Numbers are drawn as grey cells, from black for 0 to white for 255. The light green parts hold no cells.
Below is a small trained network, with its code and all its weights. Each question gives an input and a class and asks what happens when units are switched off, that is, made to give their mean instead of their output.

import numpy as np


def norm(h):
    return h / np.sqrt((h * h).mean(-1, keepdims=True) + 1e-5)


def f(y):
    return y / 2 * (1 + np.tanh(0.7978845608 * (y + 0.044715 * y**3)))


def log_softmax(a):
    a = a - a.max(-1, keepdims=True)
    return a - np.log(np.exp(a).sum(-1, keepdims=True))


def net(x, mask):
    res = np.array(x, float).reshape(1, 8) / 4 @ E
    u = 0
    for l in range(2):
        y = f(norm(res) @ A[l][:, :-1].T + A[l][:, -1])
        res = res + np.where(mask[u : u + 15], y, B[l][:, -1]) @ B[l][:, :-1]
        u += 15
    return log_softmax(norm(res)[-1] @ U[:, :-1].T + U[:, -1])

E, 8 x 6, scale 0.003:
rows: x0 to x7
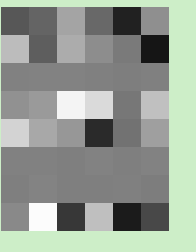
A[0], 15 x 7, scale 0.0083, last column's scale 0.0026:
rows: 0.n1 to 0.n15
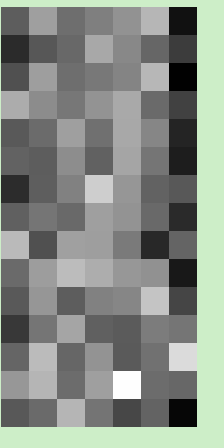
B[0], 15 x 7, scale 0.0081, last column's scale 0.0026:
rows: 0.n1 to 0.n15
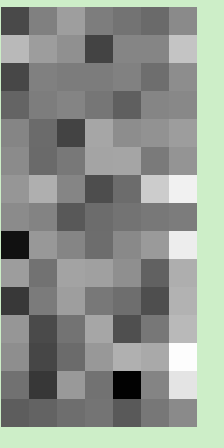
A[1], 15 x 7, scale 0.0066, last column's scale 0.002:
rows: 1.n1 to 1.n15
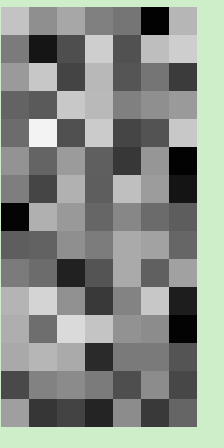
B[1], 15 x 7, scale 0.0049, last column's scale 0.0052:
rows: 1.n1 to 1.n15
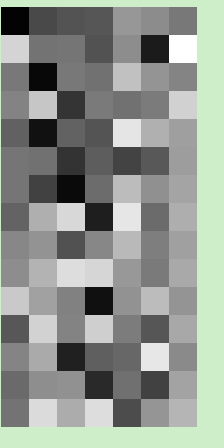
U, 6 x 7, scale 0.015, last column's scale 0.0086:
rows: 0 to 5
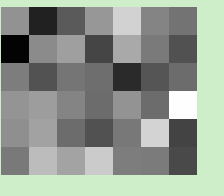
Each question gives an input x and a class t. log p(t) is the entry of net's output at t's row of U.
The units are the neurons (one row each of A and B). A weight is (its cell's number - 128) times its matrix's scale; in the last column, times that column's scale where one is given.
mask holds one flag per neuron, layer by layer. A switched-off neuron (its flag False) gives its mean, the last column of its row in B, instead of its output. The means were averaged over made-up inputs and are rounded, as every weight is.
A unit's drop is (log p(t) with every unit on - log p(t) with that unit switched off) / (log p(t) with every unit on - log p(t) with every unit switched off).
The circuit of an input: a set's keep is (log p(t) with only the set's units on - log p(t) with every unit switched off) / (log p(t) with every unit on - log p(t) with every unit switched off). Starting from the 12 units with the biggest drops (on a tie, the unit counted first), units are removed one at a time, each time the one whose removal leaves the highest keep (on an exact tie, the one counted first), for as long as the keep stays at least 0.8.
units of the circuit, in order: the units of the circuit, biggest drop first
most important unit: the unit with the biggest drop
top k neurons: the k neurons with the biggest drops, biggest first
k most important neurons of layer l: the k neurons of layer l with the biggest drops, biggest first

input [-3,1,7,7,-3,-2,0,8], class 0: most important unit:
1.n5
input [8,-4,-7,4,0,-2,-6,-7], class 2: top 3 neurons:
[0.n12 0.n13 1.n5]
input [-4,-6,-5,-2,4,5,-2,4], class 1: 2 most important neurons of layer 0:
[0.n11 0.n12]
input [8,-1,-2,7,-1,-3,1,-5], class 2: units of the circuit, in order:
[0.n12 1.n2]
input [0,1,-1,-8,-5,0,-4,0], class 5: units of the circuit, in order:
[1.n15 1.n10]
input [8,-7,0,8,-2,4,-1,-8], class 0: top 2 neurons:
[0.n9 0.n14]
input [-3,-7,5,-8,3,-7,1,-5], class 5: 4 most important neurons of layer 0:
[0.n9 0.n7 0.n13 0.n6]
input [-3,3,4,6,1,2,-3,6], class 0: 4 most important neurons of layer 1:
[1.n5 1.n3 1.n15 1.n10]
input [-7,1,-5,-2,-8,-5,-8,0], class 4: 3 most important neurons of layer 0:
[0.n7 0.n2 0.n12]
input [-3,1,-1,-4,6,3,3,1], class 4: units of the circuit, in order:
[1.n13 1.n2]
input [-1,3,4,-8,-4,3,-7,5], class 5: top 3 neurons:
[1.n15 1.n10 0.n13]
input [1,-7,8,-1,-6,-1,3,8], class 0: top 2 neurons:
[0.n13 0.n9]
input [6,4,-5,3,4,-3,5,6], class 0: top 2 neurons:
[0.n14 1.n5]
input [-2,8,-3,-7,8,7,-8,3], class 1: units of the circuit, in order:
[1.n1 1.n2]
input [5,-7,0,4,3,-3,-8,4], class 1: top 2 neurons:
[0.n11 0.n14]
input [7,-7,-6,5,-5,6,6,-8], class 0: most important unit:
0.n9
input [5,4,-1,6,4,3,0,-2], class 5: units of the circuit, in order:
[0.n14 1.n12]
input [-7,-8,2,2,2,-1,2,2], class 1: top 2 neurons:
[0.n11 1.n8]
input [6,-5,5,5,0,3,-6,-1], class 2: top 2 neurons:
[0.n12 0.n9]
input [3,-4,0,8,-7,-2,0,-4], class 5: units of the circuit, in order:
[1.n12 0.n9]
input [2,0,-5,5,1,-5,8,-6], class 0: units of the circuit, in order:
[1.n7]
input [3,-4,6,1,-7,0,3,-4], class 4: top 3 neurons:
[0.n7 0.n2 0.n14]
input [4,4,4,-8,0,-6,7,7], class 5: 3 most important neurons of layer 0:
[0.n13 0.n14 0.n5]
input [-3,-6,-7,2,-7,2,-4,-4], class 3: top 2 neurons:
[0.n2 0.n9]
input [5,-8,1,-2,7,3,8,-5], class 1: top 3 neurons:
[0.n11 0.n7 0.n2]
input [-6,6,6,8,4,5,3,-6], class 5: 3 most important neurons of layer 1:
[1.n12 1.n5 1.n4]
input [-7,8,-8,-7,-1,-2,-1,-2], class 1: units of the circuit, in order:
[0.n9]
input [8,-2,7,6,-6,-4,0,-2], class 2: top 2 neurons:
[0.n12 0.n15]
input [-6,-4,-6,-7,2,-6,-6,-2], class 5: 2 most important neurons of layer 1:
[1.n15 1.n10]
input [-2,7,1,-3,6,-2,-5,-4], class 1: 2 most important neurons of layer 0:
[0.n9 0.n7]
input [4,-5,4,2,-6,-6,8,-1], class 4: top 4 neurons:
[0.n7 0.n2 0.n14 0.n9]
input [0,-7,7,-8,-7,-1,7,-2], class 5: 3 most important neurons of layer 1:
[1.n10 1.n15 1.n5]
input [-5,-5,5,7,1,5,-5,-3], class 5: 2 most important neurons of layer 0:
[0.n9 0.n10]
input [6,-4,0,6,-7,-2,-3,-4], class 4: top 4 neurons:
[0.n7 0.n2 0.n14 1.n4]
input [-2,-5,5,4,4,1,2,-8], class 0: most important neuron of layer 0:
[0.n7]
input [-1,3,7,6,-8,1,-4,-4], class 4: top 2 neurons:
[0.n7 0.n2]
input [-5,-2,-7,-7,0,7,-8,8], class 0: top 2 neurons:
[1.n5 1.n3]
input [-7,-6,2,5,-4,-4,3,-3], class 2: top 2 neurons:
[0.n14 0.n9]
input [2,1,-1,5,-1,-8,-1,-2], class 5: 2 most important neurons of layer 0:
[0.n14 0.n10]
